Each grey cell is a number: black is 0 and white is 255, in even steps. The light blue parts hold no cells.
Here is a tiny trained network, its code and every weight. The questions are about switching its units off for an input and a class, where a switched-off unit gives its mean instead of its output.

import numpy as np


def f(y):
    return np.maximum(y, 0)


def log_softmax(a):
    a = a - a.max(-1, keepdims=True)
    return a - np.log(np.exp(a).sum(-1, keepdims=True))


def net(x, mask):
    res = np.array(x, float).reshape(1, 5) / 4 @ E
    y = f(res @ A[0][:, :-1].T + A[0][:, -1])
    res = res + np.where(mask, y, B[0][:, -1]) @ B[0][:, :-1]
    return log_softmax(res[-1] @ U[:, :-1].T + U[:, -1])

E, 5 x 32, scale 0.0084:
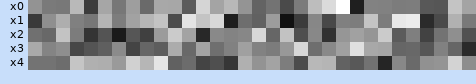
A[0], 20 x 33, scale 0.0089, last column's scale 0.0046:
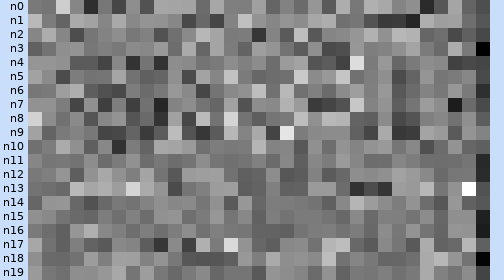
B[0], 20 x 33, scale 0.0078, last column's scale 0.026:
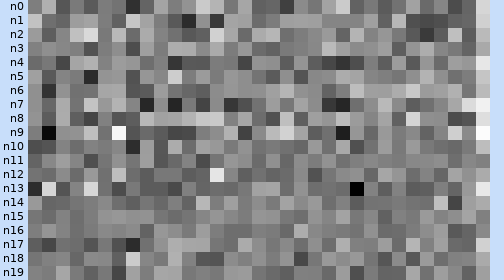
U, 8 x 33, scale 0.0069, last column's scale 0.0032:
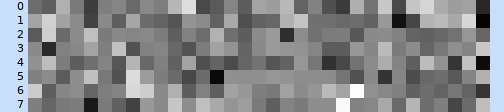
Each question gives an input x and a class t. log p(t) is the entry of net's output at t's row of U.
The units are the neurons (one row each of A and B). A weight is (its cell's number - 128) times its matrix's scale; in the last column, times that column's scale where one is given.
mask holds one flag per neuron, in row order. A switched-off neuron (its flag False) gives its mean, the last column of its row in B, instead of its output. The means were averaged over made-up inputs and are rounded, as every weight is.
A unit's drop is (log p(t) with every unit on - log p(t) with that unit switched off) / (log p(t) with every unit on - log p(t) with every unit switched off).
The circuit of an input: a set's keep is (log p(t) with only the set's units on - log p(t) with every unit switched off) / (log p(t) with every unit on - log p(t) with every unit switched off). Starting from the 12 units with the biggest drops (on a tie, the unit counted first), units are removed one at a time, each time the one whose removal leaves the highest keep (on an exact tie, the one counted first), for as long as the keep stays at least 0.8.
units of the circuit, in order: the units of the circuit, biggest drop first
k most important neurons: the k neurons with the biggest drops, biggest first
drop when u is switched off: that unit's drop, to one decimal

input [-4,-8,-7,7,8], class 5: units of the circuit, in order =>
(n1)
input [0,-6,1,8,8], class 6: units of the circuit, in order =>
(n1 n13)
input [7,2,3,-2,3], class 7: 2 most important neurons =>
(n7 n4)
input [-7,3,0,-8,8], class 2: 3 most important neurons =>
(n3 n12 n13)
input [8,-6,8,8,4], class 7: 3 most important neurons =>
(n8 n0 n7)
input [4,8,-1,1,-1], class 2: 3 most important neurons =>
(n8 n17 n5)
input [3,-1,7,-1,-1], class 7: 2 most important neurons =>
(n0 n7)
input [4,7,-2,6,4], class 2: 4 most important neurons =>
(n8 n9 n17 n5)
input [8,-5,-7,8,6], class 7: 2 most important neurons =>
(n8 n17)
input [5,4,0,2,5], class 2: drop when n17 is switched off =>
0.1
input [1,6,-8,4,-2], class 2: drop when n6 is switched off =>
0.1
